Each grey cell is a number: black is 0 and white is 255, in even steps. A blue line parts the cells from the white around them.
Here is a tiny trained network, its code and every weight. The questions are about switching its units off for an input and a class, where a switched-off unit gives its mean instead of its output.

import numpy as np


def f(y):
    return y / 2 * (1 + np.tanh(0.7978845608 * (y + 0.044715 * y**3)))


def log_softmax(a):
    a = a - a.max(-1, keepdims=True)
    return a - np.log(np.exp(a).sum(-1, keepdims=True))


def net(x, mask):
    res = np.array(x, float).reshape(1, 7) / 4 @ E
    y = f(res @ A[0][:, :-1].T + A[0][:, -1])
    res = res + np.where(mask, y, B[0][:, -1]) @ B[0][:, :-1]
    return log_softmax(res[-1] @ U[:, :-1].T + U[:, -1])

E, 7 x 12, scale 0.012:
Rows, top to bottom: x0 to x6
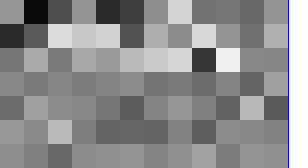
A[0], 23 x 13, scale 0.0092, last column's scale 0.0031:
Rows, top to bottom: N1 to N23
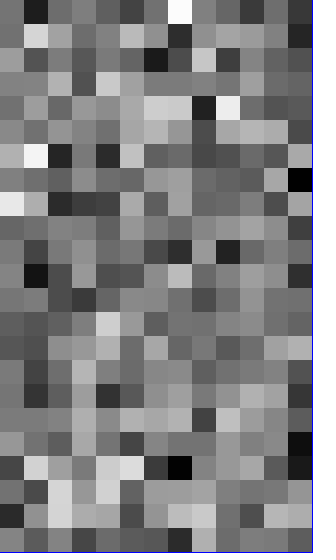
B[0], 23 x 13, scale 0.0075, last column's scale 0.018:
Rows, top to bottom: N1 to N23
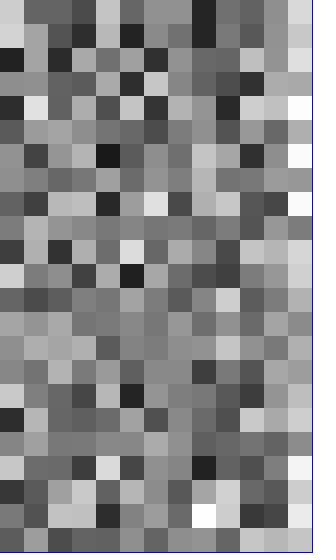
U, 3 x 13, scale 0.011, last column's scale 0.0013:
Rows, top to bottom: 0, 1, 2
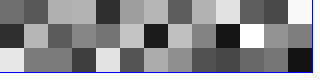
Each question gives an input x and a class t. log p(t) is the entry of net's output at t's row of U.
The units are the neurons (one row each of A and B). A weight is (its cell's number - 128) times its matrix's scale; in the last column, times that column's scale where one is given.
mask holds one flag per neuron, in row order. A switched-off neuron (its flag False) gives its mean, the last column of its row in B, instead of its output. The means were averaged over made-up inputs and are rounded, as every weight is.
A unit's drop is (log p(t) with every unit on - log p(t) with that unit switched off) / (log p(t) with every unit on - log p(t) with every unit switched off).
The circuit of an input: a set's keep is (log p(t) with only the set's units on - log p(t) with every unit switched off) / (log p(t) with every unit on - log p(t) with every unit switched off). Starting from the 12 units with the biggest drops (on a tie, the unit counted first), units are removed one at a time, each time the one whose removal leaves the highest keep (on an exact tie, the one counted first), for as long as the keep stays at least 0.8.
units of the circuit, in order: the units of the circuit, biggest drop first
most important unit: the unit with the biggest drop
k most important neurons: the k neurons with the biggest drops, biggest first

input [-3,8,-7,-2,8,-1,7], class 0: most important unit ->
N22
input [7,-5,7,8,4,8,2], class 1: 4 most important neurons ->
(N5 N18 N20 N6)
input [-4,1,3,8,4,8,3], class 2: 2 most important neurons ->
(N3 N11)
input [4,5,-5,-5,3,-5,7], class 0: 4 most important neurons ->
(N22 N5 N21 N18)
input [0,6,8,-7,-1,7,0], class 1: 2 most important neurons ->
(N5 N18)
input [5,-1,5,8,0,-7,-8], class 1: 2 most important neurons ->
(N5 N20)
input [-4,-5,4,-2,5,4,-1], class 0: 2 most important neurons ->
(N7 N9)
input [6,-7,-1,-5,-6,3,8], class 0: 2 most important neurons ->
(N9 N7)
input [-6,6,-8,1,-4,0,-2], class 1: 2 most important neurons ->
(N11 N3)
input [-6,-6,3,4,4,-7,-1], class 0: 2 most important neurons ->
(N7 N9)
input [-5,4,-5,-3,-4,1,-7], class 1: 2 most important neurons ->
(N9 N11)
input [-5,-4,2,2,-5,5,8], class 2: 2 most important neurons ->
(N20 N22)
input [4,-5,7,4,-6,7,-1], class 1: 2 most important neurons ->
(N5 N18)
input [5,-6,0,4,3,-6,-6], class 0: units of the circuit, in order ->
(N9)
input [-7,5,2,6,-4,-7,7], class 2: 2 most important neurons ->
(N20 N2)
